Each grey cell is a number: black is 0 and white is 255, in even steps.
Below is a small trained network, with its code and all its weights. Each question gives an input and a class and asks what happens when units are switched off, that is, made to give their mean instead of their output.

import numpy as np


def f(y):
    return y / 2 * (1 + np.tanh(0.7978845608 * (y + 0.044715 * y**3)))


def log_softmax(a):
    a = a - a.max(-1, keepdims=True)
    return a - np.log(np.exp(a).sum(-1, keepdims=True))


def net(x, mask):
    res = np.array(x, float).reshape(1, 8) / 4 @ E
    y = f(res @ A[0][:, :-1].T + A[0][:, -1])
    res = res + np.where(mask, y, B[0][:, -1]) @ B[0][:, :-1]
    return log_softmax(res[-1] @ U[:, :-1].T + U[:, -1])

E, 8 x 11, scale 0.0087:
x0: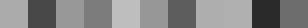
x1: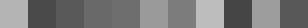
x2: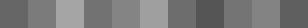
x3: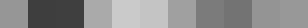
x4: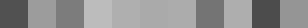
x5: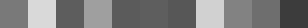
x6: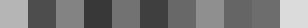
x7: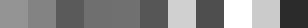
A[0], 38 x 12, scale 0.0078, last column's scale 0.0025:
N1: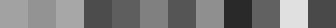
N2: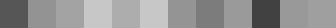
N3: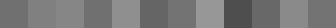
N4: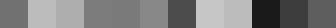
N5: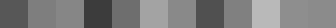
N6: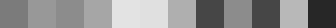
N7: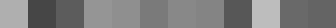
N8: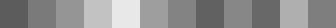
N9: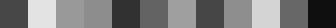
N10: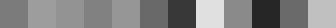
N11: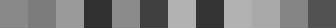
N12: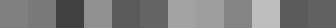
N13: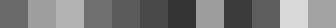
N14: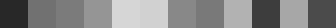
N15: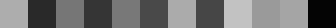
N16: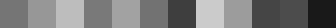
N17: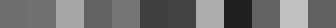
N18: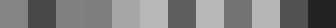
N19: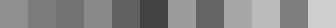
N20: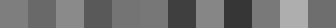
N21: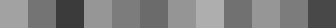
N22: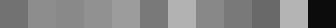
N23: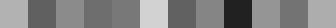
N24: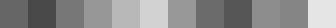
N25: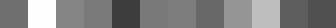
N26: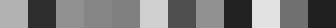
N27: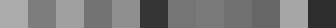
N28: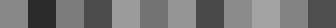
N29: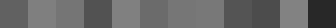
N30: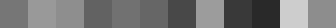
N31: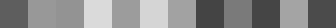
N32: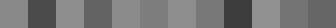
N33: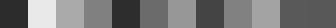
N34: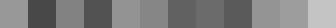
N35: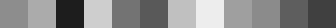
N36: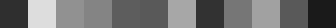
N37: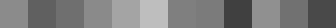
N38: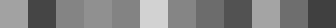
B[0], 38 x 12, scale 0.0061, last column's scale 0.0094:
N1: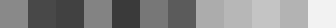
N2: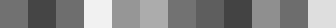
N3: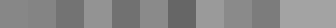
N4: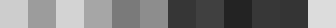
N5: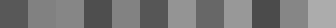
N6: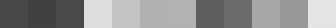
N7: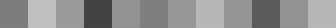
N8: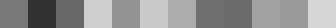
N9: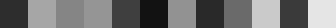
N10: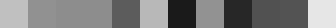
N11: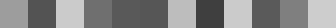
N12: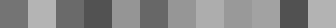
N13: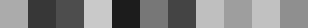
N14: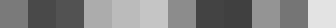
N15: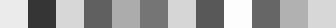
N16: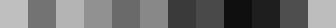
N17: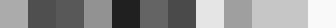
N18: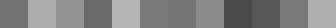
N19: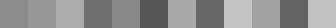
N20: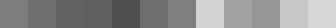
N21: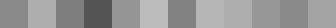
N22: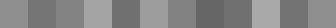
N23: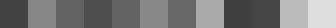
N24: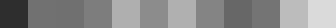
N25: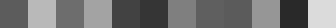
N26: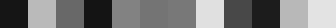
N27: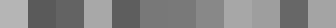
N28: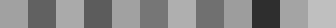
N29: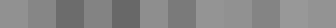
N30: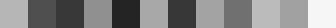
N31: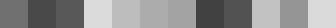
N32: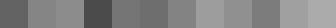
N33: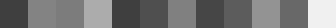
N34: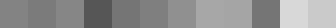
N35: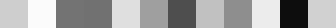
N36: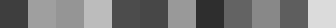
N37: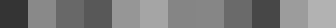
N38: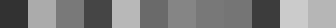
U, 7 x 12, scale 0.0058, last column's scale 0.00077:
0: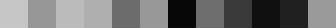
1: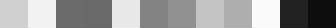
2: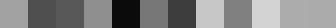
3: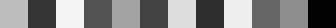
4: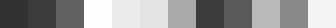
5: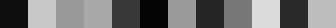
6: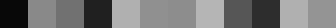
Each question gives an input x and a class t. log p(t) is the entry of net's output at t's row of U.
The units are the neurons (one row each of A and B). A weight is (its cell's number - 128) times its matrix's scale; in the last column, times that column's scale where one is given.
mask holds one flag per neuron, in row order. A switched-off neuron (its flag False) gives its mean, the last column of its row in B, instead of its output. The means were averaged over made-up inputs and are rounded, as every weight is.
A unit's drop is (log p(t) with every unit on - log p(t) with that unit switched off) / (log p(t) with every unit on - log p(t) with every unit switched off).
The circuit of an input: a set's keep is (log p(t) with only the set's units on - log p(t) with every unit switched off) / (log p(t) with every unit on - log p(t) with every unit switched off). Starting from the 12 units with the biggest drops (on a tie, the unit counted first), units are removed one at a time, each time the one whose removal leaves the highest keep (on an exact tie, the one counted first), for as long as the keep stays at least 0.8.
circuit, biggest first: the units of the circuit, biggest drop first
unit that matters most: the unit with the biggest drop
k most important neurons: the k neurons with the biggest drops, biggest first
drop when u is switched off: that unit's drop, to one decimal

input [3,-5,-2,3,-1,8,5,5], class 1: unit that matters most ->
N35
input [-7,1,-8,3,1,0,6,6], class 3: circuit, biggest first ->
N15; N11
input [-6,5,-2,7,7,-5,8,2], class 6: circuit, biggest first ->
N26; N38; N7
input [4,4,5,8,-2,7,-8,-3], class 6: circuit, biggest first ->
N26; N38
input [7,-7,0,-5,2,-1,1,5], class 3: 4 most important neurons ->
N11; N15; N30; N35
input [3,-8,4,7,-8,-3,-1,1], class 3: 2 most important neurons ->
N15; N28
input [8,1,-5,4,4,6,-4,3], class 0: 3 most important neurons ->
N4; N16; N10
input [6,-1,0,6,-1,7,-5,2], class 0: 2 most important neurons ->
N4; N16
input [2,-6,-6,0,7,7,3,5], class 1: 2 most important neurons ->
N35; N23
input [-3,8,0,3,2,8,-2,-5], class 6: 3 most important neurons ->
N26; N23; N37
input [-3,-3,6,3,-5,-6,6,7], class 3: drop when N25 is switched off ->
0.0
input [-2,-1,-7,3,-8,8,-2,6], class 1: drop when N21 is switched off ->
0.1
